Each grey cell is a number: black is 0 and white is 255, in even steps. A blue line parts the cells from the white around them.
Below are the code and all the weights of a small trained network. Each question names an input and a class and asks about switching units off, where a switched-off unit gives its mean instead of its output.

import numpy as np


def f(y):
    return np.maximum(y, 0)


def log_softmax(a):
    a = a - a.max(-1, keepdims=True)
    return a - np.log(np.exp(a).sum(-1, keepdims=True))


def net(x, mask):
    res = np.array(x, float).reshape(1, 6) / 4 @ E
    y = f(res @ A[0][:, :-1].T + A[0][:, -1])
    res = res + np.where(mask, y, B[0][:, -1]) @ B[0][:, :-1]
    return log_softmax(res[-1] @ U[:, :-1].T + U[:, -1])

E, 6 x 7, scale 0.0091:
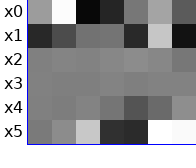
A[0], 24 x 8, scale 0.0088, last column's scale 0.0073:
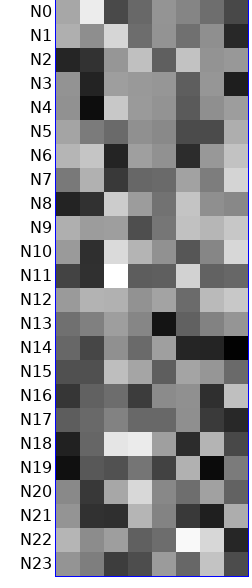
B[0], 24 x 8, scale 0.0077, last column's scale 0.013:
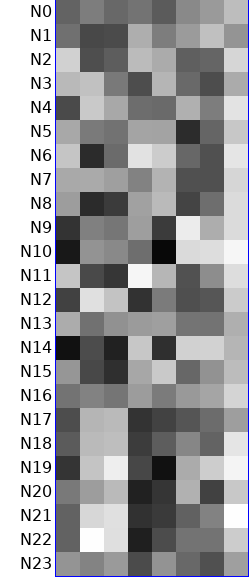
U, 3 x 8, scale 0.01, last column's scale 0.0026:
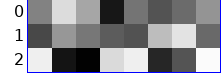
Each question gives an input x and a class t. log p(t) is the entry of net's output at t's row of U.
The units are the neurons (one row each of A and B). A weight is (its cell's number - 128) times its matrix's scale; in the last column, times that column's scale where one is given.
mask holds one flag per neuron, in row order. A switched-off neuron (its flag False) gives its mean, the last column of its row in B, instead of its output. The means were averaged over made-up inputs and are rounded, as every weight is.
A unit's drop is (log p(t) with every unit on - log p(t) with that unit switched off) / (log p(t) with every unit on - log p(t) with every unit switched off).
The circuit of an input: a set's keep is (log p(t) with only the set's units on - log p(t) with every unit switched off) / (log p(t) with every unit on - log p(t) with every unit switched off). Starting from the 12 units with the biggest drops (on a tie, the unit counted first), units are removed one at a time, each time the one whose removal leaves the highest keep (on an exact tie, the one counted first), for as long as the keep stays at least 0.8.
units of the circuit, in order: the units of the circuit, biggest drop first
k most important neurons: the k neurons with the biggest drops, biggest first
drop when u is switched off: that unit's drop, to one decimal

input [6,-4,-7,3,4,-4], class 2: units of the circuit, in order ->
(N6)
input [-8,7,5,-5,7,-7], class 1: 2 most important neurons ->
(N14; N10)
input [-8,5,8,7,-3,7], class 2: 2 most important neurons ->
(N11; N8)
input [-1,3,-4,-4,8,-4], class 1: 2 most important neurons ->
(N14; N12)
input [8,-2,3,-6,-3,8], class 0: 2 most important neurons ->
(N22; N7)
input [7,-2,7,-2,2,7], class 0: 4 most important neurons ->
(N22; N7; N10; N14)
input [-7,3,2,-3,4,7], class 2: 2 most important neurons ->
(N11; N8)
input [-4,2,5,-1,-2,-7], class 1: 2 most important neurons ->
(N14; N10)
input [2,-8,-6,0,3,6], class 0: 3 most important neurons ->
(N22; N12; N10)
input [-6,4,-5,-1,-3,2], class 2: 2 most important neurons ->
(N11; N8)
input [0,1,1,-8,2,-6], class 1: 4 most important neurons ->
(N14; N12; N22; N7)
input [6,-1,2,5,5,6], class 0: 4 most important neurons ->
(N22; N10; N7; N14)
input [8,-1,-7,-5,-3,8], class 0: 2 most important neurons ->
(N22; N7)
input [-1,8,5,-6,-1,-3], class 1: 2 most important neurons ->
(N19; N14)
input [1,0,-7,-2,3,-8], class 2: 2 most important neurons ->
(N6; N22)
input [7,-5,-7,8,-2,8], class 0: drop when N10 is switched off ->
0.1
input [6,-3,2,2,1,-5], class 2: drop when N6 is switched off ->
0.2
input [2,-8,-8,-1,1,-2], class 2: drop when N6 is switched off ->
0.3
